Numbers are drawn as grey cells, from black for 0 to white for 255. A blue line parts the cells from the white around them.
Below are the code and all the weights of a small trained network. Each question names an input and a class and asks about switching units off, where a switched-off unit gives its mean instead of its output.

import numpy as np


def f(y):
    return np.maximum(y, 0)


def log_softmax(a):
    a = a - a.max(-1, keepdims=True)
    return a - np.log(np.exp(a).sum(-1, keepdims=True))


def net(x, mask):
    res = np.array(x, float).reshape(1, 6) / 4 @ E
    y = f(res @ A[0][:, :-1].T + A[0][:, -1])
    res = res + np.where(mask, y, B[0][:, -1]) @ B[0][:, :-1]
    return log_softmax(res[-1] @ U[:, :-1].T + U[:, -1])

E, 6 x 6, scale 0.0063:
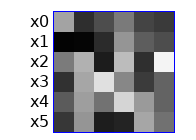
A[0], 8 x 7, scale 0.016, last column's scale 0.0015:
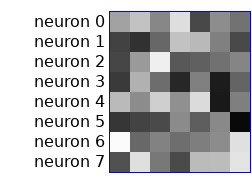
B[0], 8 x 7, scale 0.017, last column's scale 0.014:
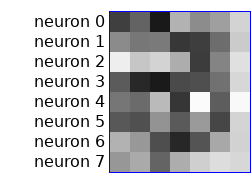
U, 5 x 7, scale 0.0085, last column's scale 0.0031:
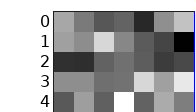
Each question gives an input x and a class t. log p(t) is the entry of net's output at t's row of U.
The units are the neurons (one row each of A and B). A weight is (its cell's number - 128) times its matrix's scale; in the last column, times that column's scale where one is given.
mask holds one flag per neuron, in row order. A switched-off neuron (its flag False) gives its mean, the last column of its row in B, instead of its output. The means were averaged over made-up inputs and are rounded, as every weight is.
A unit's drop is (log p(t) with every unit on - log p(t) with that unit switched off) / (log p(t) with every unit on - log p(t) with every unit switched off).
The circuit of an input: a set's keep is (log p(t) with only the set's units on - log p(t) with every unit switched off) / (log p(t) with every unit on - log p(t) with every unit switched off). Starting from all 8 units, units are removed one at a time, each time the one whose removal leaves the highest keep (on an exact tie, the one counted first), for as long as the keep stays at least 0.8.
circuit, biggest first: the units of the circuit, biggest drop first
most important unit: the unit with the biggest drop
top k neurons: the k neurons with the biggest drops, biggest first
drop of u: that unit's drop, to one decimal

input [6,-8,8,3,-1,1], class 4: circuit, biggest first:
neuron 0; neuron 4
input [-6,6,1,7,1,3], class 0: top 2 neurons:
neuron 2; neuron 4
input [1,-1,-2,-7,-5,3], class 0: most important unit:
neuron 4
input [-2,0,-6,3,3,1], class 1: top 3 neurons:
neuron 2; neuron 0; neuron 7
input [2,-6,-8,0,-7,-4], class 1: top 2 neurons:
neuron 2; neuron 7
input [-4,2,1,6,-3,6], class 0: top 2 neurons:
neuron 3; neuron 4
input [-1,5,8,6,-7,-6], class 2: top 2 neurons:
neuron 5; neuron 7
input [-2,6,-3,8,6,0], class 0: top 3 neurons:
neuron 2; neuron 3; neuron 4
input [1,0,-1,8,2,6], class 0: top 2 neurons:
neuron 2; neuron 3
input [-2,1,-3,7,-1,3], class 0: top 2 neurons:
neuron 3; neuron 2
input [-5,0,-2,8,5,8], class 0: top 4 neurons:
neuron 3; neuron 2; neuron 4; neuron 0
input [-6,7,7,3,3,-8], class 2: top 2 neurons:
neuron 5; neuron 7
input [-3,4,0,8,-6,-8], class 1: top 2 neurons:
neuron 2; neuron 7
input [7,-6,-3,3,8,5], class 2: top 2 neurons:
neuron 3; neuron 7
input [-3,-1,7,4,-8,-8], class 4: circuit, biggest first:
neuron 0
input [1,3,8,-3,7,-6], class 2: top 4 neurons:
neuron 7; neuron 2; neuron 5; neuron 1
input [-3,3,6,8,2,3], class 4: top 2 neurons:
neuron 4; neuron 7
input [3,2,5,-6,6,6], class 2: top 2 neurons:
neuron 5; neuron 2
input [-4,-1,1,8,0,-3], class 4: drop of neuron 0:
0.2
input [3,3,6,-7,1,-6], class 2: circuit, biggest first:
neuron 2
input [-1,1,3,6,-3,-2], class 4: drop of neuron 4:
0.3
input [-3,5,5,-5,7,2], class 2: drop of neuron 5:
0.3
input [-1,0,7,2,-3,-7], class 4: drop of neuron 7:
0.0
